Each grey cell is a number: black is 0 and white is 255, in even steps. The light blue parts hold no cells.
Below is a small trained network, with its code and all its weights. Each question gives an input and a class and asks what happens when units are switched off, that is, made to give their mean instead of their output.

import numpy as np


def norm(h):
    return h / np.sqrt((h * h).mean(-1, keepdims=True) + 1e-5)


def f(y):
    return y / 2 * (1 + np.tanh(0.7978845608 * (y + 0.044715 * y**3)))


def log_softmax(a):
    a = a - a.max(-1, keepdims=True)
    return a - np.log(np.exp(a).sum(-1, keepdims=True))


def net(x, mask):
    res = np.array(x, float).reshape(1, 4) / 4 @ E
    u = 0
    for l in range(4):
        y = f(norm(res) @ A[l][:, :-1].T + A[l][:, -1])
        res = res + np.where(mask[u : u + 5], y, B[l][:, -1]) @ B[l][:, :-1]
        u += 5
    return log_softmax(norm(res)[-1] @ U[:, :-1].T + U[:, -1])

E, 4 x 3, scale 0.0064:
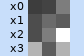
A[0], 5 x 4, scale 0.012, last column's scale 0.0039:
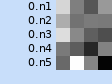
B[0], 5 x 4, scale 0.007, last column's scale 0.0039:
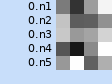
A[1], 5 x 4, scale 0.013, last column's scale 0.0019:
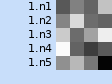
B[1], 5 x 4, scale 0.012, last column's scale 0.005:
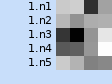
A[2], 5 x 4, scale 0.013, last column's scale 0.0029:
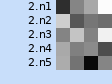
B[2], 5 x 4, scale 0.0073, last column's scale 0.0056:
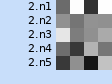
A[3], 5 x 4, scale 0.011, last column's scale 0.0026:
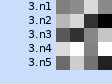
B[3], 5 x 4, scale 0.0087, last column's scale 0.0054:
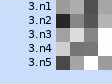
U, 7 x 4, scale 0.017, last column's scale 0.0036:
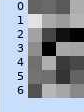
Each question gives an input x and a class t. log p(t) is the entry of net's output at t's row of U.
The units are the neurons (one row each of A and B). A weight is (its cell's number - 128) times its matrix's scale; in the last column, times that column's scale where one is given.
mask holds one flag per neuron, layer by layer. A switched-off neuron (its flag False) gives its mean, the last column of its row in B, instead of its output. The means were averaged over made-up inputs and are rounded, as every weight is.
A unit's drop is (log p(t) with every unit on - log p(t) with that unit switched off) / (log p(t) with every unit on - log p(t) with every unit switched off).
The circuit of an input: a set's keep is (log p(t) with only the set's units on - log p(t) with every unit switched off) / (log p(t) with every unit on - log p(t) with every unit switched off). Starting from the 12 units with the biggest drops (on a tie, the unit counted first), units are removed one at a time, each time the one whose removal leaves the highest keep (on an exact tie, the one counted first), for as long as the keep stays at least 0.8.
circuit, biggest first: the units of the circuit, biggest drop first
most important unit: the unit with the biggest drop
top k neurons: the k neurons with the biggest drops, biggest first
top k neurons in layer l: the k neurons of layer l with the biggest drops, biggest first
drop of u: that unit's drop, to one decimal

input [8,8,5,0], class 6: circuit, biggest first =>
(1.n3)
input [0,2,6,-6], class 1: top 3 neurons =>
(1.n3; 0.n4; 3.n4)
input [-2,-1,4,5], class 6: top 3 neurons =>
(3.n3; 2.n1; 0.n1)
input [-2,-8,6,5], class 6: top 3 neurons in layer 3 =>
(3.n4; 3.n3; 3.n1)
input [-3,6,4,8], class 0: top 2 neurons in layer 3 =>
(3.n4; 3.n5)
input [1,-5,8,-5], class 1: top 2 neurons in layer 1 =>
(1.n3; 1.n4)
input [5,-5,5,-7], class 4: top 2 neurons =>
(2.n1; 3.n2)
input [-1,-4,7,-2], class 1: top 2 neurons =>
(0.n4; 0.n1)
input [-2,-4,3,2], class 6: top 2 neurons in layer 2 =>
(2.n1; 2.n5)
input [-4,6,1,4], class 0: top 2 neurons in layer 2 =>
(2.n1; 2.n3)
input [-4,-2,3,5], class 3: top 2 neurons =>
(1.n3; 0.n5)
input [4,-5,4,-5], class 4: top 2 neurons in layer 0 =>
(0.n5; 0.n3)
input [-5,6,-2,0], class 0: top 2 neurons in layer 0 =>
(0.n3; 0.n4)
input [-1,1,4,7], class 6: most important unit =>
3.n3
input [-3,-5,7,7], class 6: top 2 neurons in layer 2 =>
(2.n1; 2.n3)
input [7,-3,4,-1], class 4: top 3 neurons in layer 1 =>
(1.n3; 1.n4; 1.n2)
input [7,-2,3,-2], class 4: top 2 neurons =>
(2.n1; 1.n3)
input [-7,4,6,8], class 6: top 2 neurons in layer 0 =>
(0.n1; 0.n4)
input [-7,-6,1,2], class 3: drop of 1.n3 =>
0.3
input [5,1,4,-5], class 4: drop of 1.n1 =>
0.3
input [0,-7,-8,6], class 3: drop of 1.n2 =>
0.0
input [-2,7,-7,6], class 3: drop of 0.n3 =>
0.1
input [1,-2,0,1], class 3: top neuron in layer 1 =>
(1.n3)
